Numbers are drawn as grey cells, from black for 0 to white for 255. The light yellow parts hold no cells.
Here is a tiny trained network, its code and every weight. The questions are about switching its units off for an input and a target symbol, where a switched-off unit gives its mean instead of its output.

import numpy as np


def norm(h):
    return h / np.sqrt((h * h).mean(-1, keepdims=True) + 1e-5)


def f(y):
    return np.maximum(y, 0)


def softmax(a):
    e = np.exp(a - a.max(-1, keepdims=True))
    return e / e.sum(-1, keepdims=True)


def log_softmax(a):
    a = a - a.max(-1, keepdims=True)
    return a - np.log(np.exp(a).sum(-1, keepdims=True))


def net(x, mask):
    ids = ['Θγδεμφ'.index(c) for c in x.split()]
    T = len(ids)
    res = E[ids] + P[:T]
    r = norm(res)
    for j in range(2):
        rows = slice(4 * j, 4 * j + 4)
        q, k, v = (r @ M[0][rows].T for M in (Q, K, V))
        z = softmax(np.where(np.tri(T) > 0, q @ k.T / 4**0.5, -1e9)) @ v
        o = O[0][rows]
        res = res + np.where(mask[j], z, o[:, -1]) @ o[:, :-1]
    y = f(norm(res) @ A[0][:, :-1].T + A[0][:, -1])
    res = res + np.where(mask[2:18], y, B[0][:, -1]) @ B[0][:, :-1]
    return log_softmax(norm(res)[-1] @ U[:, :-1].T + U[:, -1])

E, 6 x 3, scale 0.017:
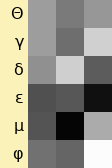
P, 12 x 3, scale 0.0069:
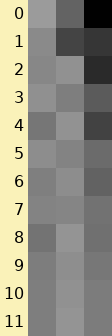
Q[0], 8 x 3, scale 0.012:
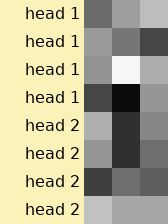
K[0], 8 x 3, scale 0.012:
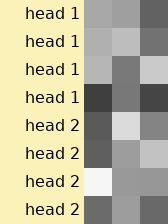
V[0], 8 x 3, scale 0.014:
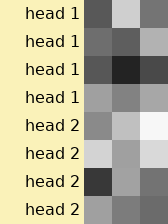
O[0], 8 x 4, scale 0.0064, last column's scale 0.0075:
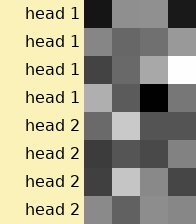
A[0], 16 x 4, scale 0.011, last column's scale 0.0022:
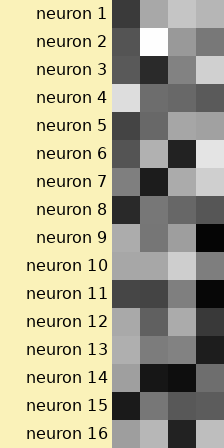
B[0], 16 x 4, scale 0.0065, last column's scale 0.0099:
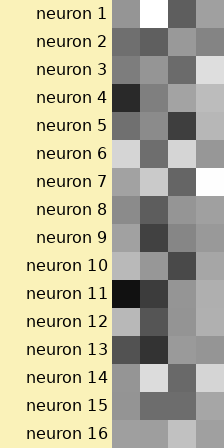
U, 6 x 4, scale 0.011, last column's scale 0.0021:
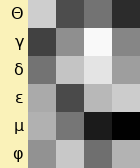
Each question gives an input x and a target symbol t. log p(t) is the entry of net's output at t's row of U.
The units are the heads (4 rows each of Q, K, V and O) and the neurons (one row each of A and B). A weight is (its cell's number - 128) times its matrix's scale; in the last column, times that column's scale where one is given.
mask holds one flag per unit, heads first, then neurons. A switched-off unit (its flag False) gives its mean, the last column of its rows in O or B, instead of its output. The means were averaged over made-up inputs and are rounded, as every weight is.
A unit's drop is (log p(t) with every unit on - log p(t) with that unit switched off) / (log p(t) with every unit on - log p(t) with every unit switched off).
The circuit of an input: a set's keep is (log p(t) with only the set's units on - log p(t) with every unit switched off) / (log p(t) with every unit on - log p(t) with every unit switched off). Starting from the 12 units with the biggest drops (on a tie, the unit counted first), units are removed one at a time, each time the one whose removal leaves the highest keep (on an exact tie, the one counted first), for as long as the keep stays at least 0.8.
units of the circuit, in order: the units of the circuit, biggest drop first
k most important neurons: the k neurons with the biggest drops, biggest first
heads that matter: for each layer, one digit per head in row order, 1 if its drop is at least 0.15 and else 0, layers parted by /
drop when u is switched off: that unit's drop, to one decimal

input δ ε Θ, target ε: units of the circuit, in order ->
[head 2; neuron 14]
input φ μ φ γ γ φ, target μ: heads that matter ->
11
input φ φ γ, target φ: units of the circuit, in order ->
[head 2]
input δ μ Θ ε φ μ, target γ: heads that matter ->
10
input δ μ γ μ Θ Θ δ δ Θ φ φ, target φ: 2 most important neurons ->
[neuron 1; neuron 10]
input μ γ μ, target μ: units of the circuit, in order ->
[head 2; neuron 14]
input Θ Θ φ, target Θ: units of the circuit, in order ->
[head 1; head 2]
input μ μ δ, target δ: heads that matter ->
00
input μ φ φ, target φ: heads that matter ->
01
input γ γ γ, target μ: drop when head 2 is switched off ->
0.4
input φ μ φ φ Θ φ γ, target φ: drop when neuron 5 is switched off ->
-0.1
